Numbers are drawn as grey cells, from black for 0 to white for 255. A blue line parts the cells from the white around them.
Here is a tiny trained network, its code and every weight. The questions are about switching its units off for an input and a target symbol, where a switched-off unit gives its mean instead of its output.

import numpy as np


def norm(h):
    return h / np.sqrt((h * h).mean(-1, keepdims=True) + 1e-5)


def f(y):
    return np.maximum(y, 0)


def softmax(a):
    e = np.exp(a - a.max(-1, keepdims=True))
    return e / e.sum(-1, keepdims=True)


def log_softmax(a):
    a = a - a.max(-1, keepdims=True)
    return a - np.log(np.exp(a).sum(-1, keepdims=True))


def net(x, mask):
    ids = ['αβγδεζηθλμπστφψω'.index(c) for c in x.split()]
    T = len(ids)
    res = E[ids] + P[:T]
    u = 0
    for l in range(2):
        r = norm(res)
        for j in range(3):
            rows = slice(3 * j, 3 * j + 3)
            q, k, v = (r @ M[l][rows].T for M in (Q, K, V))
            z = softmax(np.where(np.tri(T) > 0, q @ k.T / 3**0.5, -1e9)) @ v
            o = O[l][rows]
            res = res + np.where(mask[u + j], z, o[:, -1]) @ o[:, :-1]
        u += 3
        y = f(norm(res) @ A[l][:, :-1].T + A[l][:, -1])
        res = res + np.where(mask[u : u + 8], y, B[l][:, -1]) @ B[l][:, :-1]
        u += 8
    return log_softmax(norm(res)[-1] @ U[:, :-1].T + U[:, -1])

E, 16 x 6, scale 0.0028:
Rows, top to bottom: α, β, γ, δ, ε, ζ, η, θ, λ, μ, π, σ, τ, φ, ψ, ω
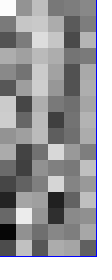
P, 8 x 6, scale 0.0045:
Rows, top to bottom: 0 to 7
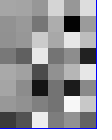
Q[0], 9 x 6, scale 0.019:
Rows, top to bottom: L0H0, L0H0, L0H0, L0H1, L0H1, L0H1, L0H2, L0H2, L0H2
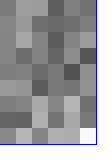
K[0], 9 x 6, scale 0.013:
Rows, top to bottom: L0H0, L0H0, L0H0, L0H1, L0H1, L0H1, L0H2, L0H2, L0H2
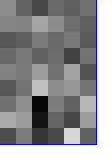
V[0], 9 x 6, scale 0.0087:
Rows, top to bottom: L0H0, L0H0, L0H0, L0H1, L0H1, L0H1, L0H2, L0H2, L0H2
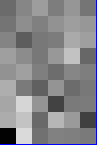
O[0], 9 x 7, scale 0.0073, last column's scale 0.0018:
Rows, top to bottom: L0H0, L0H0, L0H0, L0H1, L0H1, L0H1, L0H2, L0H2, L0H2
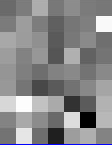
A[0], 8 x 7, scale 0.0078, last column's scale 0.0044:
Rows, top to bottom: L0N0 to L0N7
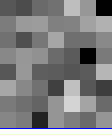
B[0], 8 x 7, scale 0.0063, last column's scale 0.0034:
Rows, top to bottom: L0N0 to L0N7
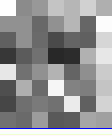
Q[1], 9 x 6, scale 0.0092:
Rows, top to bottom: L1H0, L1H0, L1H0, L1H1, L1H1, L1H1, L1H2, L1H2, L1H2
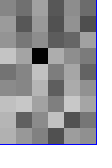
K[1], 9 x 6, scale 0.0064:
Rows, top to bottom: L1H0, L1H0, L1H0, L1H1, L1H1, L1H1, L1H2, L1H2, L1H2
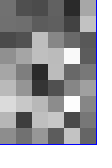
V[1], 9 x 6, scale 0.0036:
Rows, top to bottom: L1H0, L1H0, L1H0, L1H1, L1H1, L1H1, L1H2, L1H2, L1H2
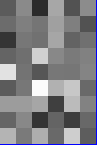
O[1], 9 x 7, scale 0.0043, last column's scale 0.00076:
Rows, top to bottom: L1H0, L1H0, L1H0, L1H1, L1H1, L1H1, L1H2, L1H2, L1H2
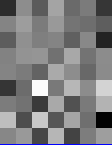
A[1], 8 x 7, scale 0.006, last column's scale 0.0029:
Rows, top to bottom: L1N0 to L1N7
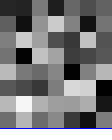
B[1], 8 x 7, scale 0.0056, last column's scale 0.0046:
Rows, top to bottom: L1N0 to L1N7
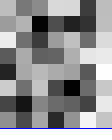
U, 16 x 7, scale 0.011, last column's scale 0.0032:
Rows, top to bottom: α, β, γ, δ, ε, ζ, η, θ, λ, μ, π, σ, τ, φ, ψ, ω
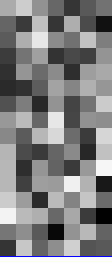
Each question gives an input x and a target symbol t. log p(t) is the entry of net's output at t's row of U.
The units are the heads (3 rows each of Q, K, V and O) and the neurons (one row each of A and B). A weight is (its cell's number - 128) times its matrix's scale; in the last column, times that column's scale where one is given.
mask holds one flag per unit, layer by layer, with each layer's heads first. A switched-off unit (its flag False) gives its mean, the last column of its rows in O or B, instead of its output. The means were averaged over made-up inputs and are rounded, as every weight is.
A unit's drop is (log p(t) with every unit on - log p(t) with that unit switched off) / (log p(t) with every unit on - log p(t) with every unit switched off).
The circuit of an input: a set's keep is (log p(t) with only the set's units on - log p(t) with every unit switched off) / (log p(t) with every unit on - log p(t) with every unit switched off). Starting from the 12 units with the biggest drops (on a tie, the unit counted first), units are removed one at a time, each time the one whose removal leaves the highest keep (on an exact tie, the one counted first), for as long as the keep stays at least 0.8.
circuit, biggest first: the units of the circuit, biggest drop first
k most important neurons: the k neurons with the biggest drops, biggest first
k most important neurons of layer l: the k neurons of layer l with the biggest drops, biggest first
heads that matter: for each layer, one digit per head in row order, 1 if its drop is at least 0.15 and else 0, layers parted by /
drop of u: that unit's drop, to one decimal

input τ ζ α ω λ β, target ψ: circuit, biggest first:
L1N7
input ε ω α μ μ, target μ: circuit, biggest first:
L0H2; L1N1
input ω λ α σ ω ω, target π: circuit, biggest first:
L0H2; L1N5; L0N0
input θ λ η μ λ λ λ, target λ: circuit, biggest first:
L0H2; L1N6
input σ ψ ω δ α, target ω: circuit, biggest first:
L0H2; L0N5
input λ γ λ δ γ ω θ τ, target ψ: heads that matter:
001 / 000
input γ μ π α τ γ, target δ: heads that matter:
001 / 001
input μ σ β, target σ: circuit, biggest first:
L0H2; L0N0
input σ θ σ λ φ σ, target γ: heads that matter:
000 / 000
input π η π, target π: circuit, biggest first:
L0H2; L1N5
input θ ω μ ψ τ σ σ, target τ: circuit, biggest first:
L0H2; L1N2
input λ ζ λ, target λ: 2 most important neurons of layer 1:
L1N6; L1N3
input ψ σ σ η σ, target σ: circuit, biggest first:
L0H2; L0N0; L0N6; L1N5
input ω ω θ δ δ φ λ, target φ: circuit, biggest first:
L0H2; L1N2
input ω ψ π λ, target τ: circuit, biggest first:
L0H2; L1N2; L0H1; L0N4
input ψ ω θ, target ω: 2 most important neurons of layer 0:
L0N5; L0N3
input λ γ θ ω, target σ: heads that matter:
010 / 001
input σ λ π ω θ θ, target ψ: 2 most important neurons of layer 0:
L0N3; L0N5
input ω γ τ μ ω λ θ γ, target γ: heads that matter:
001 / 000
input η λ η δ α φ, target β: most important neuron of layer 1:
L1N0
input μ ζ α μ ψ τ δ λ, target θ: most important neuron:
L1N2
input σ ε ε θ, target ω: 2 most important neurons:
L1N3; L1N0
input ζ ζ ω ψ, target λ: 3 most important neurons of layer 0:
L0N4; L0N3; L0N6
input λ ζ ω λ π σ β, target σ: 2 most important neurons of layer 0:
L0N0; L0N6
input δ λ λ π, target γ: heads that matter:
011 / 000
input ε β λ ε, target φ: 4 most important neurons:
L0N3; L1N2; L1N0; L1N6
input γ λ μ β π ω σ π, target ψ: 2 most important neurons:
L1N7; L0N3
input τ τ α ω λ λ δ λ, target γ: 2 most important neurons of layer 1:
L1N4; L1N7
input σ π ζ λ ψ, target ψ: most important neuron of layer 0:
L0N5
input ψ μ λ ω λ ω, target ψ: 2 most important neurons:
L1N7; L0N3
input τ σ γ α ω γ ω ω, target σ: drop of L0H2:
0.2
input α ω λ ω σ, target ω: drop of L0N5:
0.1
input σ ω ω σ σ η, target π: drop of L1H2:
0.1
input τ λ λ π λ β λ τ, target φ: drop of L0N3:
0.5
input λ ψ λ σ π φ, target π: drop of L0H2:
1.2
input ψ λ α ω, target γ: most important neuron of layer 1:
L1N4
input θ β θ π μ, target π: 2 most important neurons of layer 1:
L1N5; L1N2
